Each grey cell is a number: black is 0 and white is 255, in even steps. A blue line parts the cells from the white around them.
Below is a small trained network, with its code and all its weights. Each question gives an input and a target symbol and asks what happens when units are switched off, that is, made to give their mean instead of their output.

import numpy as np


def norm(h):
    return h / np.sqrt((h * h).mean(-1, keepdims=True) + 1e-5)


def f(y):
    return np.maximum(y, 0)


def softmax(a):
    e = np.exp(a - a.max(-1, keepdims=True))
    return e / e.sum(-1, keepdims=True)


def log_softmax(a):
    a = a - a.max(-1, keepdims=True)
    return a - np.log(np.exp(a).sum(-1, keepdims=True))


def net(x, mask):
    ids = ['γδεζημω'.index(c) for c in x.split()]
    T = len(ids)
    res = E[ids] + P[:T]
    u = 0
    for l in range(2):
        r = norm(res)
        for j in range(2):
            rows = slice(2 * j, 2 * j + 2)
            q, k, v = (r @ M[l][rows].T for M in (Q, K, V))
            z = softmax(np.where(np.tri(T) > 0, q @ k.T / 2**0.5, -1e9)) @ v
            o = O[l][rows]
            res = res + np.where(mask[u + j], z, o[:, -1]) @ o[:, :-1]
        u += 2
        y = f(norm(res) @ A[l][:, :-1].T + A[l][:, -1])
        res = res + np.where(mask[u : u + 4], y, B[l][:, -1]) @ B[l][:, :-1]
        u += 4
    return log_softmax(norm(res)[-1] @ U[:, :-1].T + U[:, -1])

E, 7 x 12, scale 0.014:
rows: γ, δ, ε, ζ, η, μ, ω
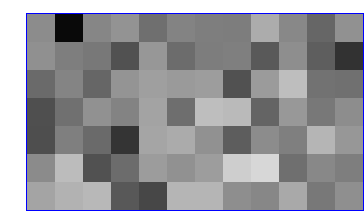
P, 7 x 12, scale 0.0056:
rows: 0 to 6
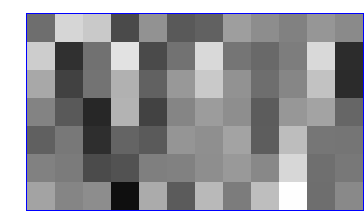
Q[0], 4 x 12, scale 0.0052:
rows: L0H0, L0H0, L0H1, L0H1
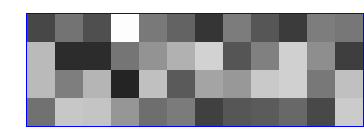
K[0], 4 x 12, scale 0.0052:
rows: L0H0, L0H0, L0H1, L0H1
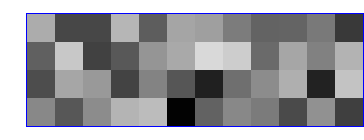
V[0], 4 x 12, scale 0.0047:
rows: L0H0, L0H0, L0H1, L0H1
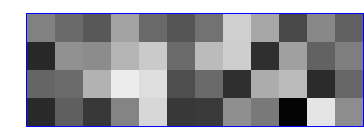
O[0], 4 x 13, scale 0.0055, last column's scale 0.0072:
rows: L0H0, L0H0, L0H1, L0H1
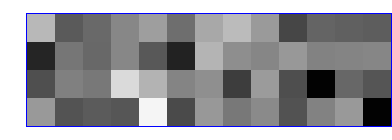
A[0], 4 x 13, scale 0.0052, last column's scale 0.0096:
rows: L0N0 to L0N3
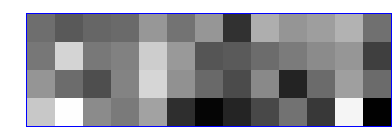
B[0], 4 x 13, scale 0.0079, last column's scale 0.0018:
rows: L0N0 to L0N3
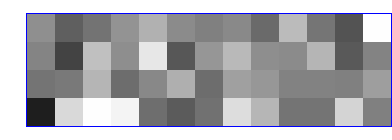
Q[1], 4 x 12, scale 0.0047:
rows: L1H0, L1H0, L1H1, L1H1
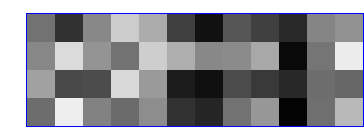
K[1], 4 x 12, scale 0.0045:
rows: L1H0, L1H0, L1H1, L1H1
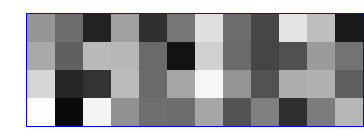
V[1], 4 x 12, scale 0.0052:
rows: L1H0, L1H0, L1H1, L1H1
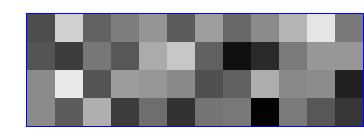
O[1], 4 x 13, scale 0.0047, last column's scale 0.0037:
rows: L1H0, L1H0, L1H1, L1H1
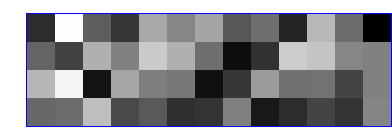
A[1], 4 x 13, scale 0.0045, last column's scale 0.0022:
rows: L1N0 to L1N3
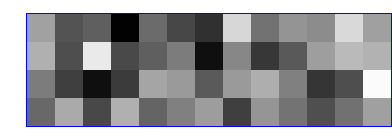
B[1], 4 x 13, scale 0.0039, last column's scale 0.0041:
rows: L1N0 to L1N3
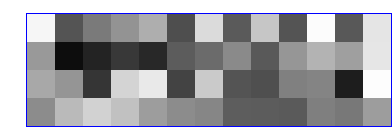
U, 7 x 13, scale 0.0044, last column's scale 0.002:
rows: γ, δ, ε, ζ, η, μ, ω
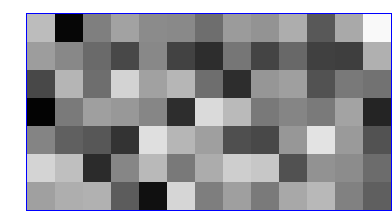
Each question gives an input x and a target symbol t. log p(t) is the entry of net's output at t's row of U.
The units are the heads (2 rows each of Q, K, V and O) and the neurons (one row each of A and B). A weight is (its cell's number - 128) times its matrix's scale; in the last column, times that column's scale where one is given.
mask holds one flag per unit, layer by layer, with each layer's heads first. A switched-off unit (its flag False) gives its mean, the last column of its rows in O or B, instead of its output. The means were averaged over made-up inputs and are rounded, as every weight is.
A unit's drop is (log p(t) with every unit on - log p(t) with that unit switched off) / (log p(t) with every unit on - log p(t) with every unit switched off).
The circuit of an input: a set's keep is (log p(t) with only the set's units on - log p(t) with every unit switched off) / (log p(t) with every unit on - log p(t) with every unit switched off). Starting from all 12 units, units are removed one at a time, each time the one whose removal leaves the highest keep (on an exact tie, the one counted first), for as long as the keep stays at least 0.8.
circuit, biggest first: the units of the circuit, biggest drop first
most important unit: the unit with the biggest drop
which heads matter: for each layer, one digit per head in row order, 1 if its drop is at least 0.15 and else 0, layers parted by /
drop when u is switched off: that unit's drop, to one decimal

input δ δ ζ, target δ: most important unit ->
L1H1
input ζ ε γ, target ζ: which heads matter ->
10 / 10
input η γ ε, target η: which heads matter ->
01 / 10
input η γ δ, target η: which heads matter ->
01 / 10
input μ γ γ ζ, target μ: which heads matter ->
00 / 10
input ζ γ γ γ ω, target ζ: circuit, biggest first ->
(L0H0 L1H1)
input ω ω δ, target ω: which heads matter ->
01 / 00
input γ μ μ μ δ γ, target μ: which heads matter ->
00 / 10
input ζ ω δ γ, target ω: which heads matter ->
01 / 10
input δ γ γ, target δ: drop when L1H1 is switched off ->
0.9
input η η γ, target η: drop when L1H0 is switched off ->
0.5
